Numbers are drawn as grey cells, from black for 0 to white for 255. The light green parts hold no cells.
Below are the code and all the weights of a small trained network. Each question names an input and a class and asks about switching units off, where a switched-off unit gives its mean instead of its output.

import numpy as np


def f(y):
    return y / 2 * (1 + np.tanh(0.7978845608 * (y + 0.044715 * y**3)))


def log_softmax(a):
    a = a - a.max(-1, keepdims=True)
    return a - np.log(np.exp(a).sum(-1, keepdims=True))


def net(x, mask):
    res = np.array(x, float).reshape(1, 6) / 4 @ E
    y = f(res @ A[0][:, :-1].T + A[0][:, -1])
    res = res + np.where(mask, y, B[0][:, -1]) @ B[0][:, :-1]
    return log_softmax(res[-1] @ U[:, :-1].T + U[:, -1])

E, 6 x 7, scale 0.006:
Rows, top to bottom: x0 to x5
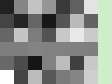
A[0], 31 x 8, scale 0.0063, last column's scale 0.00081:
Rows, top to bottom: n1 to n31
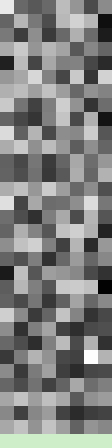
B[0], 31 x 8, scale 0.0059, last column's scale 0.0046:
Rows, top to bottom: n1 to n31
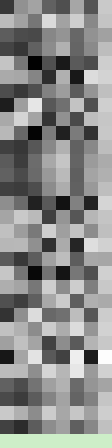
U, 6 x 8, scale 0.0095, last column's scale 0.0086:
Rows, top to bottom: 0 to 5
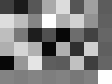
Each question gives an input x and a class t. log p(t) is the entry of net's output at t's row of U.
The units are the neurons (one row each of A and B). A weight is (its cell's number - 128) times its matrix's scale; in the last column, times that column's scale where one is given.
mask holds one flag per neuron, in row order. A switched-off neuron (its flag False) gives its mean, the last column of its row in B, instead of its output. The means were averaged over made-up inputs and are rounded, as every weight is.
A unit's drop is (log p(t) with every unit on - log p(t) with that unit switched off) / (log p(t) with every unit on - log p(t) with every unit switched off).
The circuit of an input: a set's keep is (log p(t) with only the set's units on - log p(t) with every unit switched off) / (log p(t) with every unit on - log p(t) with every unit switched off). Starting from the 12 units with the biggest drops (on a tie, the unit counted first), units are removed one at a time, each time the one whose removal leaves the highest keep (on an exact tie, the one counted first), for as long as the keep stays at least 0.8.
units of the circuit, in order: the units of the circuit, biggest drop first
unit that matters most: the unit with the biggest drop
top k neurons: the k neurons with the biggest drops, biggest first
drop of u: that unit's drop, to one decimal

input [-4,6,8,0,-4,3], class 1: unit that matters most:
n2
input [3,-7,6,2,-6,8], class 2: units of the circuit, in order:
[n10 n15]
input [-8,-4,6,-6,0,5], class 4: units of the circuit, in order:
[n8 n1]
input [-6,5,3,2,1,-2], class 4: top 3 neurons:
[n8 n23 n1]
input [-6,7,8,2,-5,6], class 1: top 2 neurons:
[n2 n17]
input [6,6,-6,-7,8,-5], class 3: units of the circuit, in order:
[n9 n16]
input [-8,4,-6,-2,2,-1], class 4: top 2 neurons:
[n8 n23]
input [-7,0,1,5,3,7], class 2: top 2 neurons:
[n10 n15]
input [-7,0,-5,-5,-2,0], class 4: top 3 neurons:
[n8 n23 n1]
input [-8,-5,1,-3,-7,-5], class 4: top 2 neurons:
[n8 n23]
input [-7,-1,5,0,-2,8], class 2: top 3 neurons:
[n10 n15 n26]
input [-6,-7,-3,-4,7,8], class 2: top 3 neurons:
[n15 n10 n1]
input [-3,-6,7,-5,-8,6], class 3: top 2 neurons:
[n6 n18]
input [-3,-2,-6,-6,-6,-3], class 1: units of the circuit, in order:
[n30]
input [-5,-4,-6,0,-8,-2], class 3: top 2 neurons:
[n18 n6]
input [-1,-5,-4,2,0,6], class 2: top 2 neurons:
[n15 n10]
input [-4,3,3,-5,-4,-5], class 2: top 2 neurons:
[n20 n5]
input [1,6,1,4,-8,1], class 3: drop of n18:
0.3
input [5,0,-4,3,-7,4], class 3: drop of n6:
0.5
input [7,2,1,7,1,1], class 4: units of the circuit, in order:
[n26]
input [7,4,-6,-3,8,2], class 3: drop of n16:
0.2
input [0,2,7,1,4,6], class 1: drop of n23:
0.0
